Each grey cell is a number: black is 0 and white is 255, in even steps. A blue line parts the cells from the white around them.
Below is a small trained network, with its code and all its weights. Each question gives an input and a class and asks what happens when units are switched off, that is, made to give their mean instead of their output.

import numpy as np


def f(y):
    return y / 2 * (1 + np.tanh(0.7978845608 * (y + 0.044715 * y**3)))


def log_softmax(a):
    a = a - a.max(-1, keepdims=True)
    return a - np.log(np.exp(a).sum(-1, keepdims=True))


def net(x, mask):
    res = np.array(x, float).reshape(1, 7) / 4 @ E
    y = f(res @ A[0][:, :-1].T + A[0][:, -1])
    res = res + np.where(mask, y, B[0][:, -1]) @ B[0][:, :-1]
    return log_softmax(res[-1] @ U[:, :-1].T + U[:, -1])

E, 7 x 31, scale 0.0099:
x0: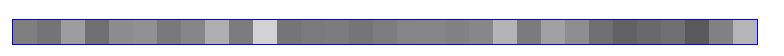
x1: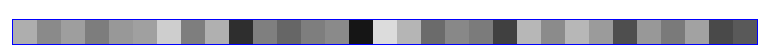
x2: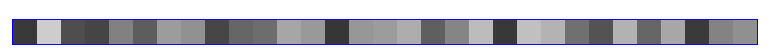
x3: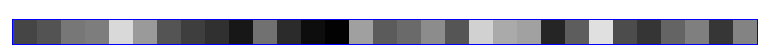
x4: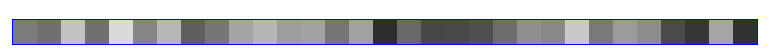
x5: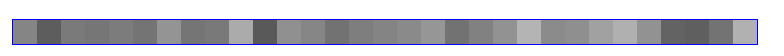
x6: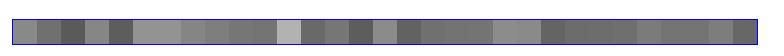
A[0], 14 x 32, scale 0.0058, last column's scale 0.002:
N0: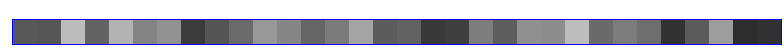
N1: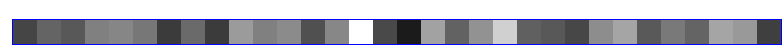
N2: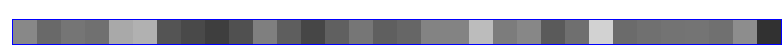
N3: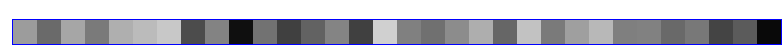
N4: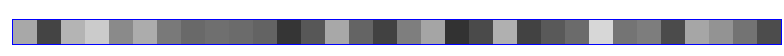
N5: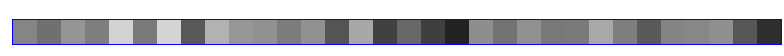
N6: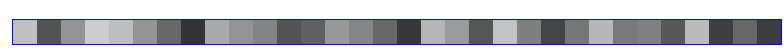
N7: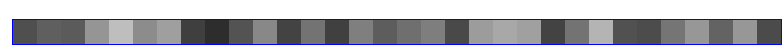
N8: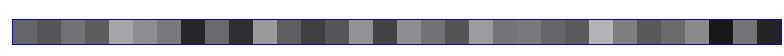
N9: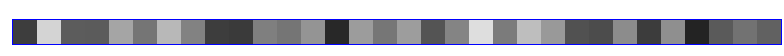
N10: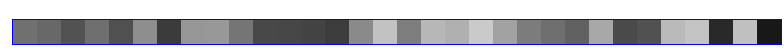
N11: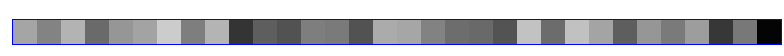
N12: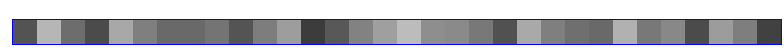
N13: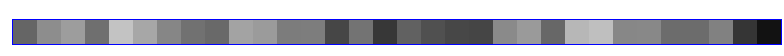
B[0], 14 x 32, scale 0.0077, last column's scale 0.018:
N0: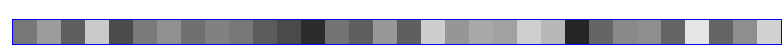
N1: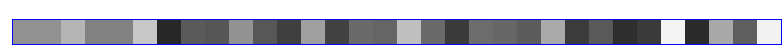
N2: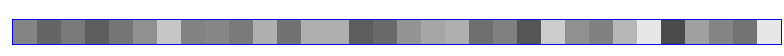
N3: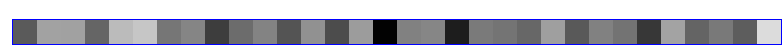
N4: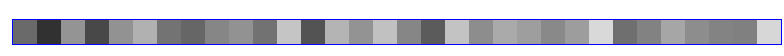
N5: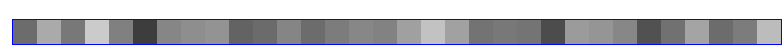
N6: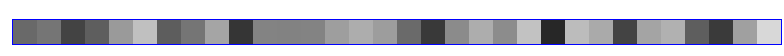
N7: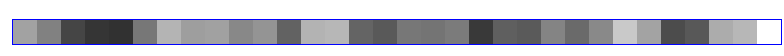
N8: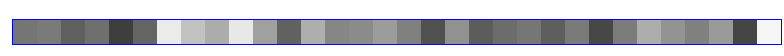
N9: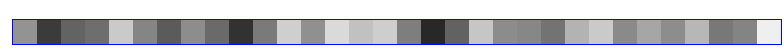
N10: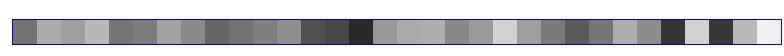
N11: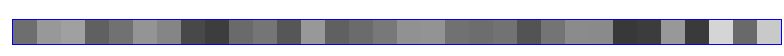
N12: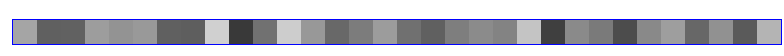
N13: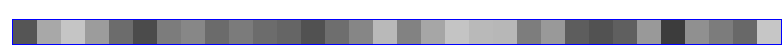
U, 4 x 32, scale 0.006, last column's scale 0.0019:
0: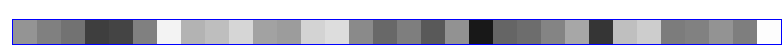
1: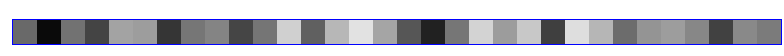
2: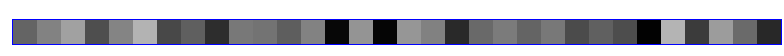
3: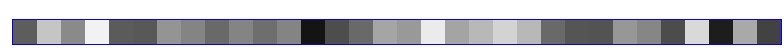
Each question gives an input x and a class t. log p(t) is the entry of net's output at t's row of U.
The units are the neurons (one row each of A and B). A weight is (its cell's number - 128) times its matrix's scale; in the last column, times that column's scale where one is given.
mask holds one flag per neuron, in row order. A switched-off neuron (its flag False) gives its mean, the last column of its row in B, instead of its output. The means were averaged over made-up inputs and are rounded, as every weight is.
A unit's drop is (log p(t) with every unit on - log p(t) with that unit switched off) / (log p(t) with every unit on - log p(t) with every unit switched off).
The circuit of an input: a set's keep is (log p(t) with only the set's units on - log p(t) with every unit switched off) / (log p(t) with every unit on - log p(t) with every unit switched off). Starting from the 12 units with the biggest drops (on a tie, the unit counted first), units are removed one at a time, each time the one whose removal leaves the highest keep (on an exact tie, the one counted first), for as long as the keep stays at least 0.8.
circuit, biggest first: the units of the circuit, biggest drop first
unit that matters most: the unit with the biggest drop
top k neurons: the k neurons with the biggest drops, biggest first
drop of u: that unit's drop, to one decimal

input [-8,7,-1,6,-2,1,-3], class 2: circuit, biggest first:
N3
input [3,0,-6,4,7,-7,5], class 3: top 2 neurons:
N0; N13
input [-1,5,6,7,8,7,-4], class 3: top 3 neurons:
N0; N13; N5
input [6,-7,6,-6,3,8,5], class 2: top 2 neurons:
N8; N7
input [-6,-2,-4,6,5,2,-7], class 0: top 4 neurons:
N7; N8; N10; N2
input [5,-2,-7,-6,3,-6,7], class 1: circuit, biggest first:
N7; N8
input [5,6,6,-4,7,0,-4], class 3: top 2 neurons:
N0; N1
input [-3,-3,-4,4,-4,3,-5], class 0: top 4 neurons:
N9; N7; N2; N0
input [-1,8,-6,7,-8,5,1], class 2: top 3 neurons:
N3; N11; N0
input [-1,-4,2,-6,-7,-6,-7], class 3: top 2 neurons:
N7; N8
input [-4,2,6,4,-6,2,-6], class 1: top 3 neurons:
N9; N0; N12
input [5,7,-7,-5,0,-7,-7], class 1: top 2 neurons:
N1; N6
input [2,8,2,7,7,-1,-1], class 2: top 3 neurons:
N3; N11; N10
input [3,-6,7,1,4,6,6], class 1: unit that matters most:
N9
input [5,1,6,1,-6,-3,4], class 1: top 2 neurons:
N9; N0
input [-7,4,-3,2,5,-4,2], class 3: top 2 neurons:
N1; N0
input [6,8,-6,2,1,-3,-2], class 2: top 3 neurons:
N3; N11; N9
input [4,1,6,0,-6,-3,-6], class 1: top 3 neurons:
N9; N0; N13
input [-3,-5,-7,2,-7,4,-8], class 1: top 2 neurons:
N6; N4
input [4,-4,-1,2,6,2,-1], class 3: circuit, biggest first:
N0
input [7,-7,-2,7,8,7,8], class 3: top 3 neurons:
N0; N13; N5
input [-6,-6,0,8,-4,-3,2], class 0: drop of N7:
0.2
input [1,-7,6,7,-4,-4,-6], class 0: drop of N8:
0.5
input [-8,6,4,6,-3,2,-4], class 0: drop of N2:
0.5
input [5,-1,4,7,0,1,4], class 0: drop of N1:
0.0
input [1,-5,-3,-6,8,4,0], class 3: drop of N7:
0.1
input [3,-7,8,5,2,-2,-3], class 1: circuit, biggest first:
N9
